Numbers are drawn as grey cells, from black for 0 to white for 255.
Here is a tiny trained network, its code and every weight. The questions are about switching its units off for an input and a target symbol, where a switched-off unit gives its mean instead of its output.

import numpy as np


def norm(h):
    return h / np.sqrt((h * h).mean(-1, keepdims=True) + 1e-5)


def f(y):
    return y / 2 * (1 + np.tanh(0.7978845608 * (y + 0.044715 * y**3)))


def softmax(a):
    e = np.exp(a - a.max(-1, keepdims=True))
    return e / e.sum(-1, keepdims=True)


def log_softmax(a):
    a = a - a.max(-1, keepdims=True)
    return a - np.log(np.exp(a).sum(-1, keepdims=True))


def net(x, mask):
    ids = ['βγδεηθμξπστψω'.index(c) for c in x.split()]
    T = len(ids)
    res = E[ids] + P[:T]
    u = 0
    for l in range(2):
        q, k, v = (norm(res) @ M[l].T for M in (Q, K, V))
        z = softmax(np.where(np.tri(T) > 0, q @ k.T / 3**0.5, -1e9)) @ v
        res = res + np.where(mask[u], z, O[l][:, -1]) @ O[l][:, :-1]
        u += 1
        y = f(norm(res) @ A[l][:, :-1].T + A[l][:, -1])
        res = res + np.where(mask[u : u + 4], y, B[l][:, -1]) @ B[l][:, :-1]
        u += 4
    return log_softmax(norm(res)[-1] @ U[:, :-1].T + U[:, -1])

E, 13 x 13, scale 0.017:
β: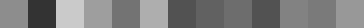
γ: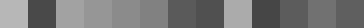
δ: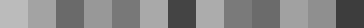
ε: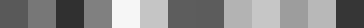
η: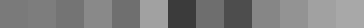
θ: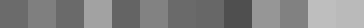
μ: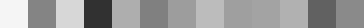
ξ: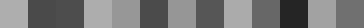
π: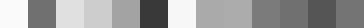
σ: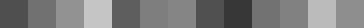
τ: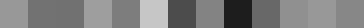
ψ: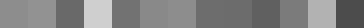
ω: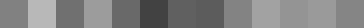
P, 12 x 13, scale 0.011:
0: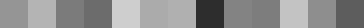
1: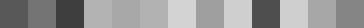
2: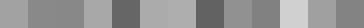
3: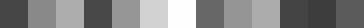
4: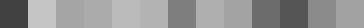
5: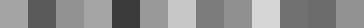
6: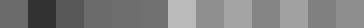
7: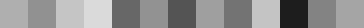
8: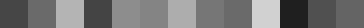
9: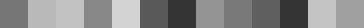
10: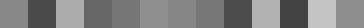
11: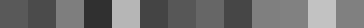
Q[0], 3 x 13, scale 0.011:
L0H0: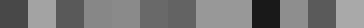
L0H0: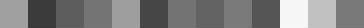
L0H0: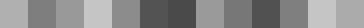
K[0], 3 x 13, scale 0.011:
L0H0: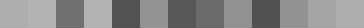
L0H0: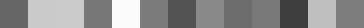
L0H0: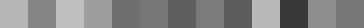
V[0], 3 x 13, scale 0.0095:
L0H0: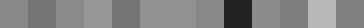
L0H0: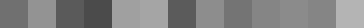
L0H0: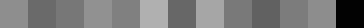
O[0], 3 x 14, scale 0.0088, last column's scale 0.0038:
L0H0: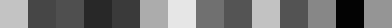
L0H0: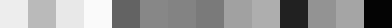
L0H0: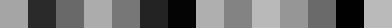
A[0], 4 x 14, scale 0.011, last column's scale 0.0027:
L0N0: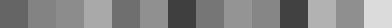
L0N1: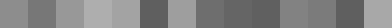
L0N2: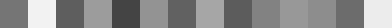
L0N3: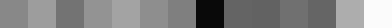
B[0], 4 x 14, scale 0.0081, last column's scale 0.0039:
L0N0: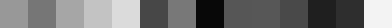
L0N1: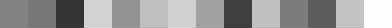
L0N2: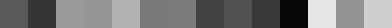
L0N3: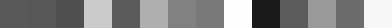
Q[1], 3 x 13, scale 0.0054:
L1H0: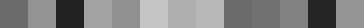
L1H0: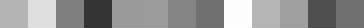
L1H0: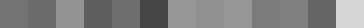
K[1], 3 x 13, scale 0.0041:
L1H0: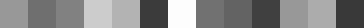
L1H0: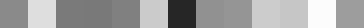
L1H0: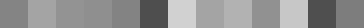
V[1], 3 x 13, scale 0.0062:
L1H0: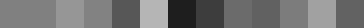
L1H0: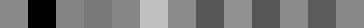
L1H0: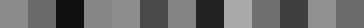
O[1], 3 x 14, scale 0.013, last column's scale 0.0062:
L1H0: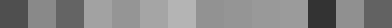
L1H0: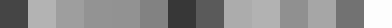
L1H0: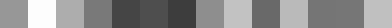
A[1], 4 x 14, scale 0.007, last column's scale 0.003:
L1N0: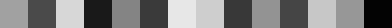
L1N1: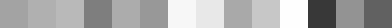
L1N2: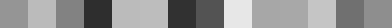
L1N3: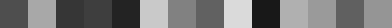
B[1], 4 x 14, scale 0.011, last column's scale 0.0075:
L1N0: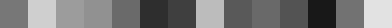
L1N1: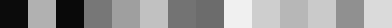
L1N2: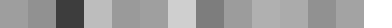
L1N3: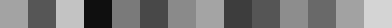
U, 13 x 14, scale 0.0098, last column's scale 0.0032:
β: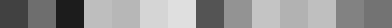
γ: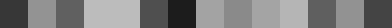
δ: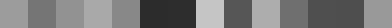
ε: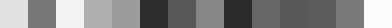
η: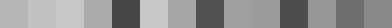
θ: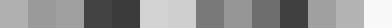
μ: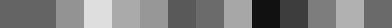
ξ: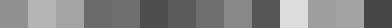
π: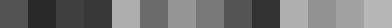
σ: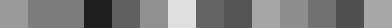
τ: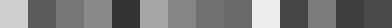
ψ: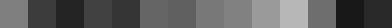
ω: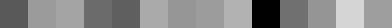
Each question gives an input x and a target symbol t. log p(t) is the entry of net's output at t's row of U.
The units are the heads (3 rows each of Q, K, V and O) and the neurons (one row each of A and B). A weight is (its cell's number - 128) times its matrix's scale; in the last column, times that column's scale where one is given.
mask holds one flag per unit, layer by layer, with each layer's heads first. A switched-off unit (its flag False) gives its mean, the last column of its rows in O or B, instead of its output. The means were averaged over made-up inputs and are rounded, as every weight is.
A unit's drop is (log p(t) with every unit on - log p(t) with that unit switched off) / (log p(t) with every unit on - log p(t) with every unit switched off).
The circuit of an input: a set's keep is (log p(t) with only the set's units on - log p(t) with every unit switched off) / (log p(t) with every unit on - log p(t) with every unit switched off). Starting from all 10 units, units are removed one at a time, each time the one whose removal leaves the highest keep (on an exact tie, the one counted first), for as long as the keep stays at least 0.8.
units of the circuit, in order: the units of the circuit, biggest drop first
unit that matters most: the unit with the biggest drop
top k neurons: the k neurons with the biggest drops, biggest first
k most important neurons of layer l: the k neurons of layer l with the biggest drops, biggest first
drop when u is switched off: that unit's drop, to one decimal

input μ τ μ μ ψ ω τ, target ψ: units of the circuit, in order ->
(L0H0)
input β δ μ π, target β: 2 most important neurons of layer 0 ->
(L0N2; L0N1)
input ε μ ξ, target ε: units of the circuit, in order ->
(L0H0; L1N1)
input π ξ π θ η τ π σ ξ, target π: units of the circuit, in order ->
(L0H0; L1N3)
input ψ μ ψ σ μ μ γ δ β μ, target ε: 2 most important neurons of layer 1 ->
(L1N0; L1N1)
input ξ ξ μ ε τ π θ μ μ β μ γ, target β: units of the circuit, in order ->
(L1N2; L1N0)
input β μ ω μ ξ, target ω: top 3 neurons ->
(L1N3; L0N3; L0N2)
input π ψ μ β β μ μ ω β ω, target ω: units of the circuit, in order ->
(L0H0; L0N3)
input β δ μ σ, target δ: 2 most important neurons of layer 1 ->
(L1N1; L1N2)
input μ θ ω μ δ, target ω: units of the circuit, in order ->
(L0H0; L1N3)
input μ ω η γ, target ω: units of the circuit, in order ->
(L0H0; L1N3; L0N3)
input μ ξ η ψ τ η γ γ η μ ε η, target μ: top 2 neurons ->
(L0N0; L0N3)
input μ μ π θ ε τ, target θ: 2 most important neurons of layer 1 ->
(L1N3; L1N0)
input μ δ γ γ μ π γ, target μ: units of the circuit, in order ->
(L0H0)
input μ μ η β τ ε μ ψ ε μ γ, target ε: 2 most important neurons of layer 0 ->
(L0N0; L0N3)
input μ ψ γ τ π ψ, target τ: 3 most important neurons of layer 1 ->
(L1N1; L1N0; L1N2)
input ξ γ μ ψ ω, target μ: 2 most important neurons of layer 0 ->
(L0N2; L0N0)
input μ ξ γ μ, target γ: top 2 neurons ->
(L1N0; L1N1)
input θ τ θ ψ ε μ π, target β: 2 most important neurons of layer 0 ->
(L0N1; L0N2)
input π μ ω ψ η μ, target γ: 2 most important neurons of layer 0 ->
(L0N3; L0N0)
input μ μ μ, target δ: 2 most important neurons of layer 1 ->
(L1N0; L1N1)
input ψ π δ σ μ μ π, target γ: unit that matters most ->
L1N0
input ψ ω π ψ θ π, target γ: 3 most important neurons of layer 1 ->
(L1N0; L1N1; L1N2)
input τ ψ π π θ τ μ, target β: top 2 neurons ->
(L1N1; L1N2)
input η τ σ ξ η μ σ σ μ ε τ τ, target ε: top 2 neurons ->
(L1N1; L0N0)
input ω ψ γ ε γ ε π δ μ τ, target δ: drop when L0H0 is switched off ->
1.3
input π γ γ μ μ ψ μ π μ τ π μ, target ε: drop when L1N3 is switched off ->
0.0
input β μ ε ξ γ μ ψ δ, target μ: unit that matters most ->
L0N2
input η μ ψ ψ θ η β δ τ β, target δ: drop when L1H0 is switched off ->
0.1
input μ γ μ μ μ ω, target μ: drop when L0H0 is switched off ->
0.5
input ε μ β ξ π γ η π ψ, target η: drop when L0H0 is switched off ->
0.4
